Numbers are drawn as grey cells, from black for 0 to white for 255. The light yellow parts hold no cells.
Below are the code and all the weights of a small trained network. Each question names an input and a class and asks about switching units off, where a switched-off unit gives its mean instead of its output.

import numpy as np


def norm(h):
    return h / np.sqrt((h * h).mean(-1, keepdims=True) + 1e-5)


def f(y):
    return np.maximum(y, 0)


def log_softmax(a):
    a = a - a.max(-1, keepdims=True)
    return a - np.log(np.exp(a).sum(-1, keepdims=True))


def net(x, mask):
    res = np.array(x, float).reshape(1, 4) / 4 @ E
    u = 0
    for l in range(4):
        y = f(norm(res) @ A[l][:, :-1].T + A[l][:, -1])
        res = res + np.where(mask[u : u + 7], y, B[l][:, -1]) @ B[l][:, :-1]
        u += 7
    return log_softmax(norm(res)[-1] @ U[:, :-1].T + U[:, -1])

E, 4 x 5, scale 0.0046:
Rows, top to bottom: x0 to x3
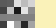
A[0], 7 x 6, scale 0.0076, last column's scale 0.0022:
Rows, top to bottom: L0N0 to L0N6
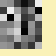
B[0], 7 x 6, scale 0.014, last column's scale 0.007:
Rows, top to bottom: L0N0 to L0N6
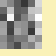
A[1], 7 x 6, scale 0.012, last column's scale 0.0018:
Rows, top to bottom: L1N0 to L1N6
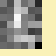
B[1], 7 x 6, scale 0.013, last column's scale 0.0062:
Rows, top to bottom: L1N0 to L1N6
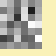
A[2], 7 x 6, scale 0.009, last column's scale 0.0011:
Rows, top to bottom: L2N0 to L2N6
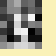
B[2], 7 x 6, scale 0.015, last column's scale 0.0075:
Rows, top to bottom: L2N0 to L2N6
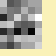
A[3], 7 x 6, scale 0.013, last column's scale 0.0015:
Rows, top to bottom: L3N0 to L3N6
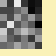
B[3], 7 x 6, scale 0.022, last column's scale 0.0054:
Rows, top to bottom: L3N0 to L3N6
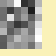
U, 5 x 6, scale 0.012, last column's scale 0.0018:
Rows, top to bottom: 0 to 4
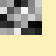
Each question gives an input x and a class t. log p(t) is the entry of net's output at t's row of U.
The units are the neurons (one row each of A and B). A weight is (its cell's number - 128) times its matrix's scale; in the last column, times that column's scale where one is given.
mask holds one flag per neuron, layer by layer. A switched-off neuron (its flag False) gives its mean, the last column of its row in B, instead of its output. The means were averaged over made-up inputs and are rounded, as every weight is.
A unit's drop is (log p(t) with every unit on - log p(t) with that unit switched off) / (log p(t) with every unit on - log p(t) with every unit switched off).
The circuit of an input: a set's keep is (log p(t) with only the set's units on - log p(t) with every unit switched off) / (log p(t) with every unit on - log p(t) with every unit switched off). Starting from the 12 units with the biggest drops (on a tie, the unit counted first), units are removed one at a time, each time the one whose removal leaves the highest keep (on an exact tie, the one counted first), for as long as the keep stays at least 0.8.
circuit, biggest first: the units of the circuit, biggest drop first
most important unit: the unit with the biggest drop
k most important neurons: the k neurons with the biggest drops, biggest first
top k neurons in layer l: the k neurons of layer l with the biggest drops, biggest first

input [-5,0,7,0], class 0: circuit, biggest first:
[L0N0]
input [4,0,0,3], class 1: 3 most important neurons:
[L0N2 L0N4 L1N2]
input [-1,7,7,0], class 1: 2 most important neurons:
[L0N2 L0N1]
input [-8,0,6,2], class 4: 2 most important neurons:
[L0N0 L0N2]
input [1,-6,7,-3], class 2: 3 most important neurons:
[L0N2 L0N0 L0N6]
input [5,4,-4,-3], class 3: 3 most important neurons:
[L0N2 L2N4 L0N1]
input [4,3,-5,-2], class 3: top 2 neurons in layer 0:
[L0N0 L0N2]
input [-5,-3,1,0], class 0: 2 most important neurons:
[L0N2 L1N5]
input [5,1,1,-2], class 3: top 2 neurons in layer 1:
[L1N5 L1N1]
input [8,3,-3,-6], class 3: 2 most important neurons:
[L2N4 L0N2]
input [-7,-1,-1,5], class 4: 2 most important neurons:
[L0N2 L0N4]
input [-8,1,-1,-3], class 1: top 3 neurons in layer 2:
[L2N4 L2N5 L2N2]
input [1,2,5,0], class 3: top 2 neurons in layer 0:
[L0N1 L0N2]
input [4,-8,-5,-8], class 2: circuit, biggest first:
[L0N2]
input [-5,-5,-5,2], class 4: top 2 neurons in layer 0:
[L0N4 L0N3]
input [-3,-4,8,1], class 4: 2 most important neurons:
[L0N4 L0N3]
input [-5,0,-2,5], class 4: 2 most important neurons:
[L0N2 L0N4]
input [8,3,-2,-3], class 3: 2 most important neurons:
[L0N2 L2N4]
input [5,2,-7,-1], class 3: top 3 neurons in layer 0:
[L0N2 L0N1 L0N4]
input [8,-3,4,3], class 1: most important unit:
L1N2
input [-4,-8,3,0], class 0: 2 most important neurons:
[L0N2 L1N5]
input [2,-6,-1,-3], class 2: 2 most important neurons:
[L0N2 L0N0]
